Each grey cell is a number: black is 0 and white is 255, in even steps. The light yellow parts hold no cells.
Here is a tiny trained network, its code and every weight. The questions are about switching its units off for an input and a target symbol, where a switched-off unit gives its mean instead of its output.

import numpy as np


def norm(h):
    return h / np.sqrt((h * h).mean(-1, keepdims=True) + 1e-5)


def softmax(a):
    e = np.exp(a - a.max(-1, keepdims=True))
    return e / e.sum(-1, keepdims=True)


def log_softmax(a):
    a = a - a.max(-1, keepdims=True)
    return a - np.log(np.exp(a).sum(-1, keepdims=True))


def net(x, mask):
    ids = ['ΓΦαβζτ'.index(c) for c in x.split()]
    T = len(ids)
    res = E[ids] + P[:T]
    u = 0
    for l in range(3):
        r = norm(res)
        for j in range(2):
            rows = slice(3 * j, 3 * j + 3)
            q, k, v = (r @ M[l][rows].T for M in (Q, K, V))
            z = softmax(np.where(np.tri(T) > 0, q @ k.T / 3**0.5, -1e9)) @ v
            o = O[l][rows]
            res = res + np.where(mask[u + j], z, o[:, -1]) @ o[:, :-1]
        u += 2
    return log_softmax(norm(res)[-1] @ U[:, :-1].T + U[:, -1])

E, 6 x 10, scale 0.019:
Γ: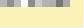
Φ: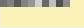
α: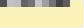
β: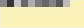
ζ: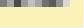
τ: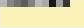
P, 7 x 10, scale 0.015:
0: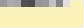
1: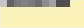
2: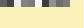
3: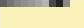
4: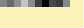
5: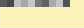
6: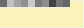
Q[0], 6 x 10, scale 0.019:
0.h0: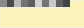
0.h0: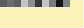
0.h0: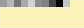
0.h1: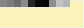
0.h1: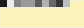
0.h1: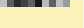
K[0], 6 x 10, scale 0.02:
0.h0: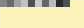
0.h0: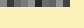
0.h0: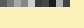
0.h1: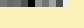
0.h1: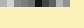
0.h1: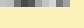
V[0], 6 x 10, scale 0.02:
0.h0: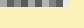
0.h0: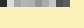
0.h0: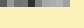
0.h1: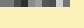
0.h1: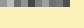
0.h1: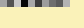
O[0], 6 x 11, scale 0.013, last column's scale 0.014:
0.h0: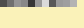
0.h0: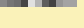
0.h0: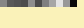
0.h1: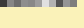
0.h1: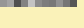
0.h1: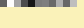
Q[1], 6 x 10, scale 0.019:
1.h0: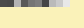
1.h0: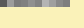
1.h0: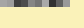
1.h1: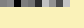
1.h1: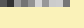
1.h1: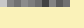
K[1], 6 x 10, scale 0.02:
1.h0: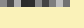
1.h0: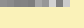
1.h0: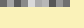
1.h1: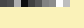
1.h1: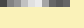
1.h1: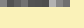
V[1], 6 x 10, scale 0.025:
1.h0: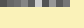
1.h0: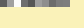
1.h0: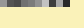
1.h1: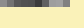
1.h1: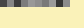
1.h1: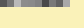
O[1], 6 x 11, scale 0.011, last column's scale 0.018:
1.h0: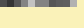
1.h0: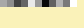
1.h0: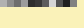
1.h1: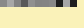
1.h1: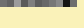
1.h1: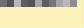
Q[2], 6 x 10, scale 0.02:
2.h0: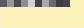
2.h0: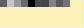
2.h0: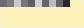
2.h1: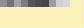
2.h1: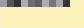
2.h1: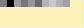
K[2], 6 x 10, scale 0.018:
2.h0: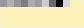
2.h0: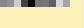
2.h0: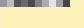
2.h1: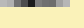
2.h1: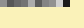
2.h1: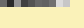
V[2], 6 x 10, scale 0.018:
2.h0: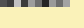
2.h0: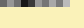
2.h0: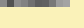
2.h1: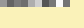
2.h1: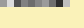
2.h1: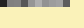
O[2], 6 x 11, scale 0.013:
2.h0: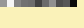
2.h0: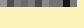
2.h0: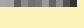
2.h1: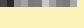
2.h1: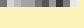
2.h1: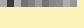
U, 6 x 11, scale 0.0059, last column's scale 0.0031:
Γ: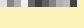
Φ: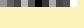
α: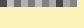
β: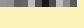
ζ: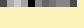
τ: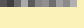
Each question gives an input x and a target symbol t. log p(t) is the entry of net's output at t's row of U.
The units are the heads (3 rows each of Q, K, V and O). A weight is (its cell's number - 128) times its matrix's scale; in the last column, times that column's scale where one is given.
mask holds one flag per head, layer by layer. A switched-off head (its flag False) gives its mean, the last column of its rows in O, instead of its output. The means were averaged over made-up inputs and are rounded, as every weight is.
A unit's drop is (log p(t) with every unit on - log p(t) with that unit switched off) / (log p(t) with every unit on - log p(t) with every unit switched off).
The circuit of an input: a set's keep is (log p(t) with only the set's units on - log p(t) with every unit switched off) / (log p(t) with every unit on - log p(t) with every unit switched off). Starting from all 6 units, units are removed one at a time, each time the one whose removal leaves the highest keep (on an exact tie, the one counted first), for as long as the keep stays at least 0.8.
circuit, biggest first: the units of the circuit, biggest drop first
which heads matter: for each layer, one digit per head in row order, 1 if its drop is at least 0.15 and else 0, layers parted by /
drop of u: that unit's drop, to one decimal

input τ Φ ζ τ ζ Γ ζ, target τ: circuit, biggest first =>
(2.h1)
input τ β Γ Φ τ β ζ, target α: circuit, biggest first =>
(0.h1; 1.h1)
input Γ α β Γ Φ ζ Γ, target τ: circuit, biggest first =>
(2.h1; 1.h1)
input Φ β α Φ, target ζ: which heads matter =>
11 / 00 / 00
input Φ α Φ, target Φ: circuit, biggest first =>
(0.h0; 0.h1; 2.h0; 1.h0)
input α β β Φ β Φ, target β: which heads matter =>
01 / 10 / 00
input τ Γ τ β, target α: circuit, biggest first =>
(0.h1; 2.h0)
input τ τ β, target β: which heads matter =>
01 / 10 / 01
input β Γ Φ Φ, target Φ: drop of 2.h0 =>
0.3
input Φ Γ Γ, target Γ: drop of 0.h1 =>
0.5
